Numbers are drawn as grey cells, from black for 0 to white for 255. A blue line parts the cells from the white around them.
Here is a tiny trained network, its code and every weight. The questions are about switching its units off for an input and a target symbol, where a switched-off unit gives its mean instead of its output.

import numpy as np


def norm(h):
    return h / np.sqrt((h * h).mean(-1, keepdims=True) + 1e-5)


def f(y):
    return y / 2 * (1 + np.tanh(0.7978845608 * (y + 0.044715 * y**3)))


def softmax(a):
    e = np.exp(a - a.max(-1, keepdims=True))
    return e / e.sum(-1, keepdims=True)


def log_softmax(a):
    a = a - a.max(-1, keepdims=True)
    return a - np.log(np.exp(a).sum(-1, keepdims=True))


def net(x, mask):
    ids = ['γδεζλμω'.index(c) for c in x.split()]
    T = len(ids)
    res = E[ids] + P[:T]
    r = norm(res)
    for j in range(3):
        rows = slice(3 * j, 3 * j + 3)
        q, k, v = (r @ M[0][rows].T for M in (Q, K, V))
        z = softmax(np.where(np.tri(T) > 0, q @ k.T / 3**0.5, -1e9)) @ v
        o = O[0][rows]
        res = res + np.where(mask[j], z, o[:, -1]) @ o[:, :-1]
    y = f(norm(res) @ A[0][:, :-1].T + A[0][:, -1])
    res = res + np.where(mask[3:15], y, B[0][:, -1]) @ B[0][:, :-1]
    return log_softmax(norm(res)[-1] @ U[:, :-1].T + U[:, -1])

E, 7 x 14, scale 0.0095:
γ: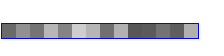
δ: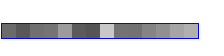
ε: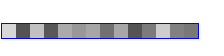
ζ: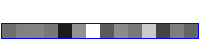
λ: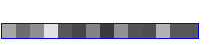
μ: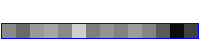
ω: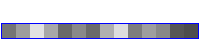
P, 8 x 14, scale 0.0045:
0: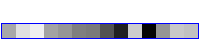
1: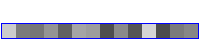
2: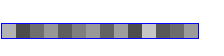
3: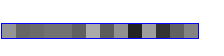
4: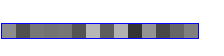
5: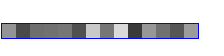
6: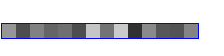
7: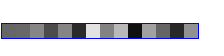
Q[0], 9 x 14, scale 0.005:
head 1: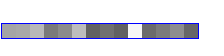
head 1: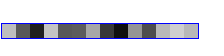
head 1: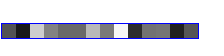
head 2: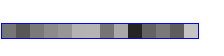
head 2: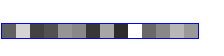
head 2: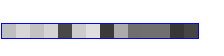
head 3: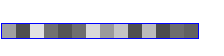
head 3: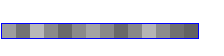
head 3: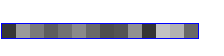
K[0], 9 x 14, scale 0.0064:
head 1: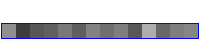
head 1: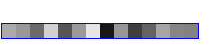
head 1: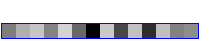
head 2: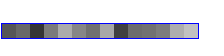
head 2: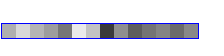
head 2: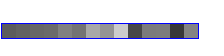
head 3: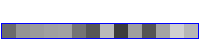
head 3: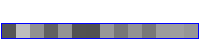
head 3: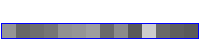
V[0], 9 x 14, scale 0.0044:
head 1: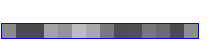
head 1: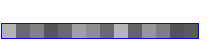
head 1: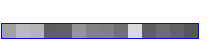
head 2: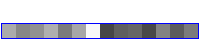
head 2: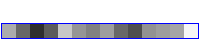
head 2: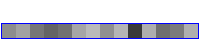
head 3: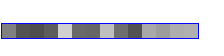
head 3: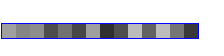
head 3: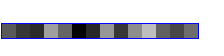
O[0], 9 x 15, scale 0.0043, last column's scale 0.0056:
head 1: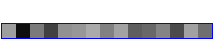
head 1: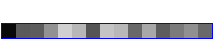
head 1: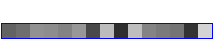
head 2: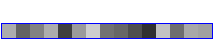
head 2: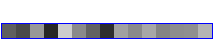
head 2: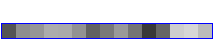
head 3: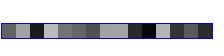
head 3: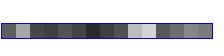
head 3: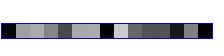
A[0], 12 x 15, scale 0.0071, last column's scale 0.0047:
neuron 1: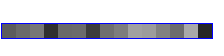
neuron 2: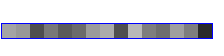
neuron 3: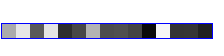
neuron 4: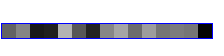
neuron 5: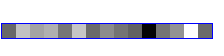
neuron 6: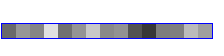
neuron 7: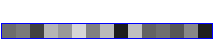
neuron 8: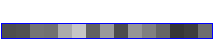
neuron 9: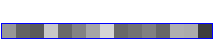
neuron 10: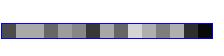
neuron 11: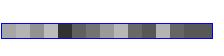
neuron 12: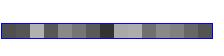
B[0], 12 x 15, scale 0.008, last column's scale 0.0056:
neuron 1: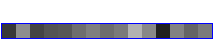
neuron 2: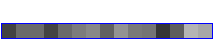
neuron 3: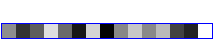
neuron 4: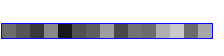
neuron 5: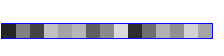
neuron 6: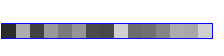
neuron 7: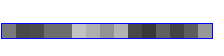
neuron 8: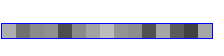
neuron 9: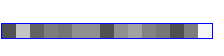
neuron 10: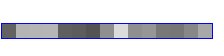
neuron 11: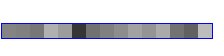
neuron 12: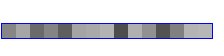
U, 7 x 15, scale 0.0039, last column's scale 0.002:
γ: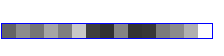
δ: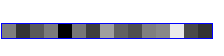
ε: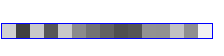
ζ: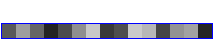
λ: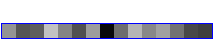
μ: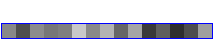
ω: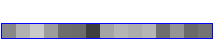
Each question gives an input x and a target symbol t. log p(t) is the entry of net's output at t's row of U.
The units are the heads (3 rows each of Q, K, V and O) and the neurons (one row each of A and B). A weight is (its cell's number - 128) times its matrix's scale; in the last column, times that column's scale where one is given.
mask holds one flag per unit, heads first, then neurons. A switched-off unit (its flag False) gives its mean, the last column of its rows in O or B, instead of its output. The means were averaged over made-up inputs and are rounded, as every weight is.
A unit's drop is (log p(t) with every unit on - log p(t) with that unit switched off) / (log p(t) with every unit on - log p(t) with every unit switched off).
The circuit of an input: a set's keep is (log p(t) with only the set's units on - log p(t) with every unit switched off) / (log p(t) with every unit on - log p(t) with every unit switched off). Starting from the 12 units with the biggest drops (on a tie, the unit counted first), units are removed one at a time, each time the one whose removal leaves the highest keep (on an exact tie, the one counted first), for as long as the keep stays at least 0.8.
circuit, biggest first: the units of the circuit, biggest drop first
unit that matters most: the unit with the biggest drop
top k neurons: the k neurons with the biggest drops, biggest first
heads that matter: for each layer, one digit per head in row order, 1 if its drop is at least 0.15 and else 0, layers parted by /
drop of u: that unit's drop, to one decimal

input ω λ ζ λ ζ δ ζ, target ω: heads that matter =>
110
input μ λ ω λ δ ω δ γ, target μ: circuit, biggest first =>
head 1; neuron 8
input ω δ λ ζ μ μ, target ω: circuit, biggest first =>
neuron 10; head 1; neuron 3
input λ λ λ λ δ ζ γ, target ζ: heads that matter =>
011
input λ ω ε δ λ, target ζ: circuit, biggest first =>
head 2; neuron 12; neuron 3
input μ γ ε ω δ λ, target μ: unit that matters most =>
head 2
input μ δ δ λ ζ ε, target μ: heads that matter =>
111
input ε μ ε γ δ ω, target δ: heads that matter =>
111
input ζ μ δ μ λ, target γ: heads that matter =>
111
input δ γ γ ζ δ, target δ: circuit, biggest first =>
head 2; neuron 4
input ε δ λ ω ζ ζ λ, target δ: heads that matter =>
011
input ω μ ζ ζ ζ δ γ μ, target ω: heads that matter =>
110
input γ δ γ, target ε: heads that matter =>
011
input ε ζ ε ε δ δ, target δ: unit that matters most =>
neuron 4
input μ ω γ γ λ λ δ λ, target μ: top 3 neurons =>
neuron 3; neuron 12; neuron 8
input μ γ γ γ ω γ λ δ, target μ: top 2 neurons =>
neuron 3; neuron 9
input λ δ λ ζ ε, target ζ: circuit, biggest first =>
head 2; neuron 12; head 3
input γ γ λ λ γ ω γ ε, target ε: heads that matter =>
001
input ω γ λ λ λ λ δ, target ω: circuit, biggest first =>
head 1; neuron 10
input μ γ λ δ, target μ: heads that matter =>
100
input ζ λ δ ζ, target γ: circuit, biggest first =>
head 3; head 2; neuron 3
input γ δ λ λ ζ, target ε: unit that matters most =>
head 2
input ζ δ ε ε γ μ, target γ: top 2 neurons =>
neuron 3; neuron 6
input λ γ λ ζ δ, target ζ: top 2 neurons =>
neuron 3; neuron 9
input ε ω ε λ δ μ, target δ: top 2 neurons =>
neuron 4; neuron 3
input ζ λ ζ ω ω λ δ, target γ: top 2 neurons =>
neuron 3; neuron 5
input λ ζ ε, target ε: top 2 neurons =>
neuron 3; neuron 9
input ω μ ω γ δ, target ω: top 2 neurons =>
neuron 10; neuron 3
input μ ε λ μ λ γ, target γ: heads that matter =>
010
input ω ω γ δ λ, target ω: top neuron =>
neuron 3
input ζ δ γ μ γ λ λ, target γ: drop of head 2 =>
0.7
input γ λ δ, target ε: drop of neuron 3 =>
0.3
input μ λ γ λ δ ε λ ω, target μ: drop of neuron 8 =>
0.2
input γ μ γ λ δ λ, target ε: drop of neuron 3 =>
0.4
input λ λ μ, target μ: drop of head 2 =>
0.2
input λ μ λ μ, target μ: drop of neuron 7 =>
0.1
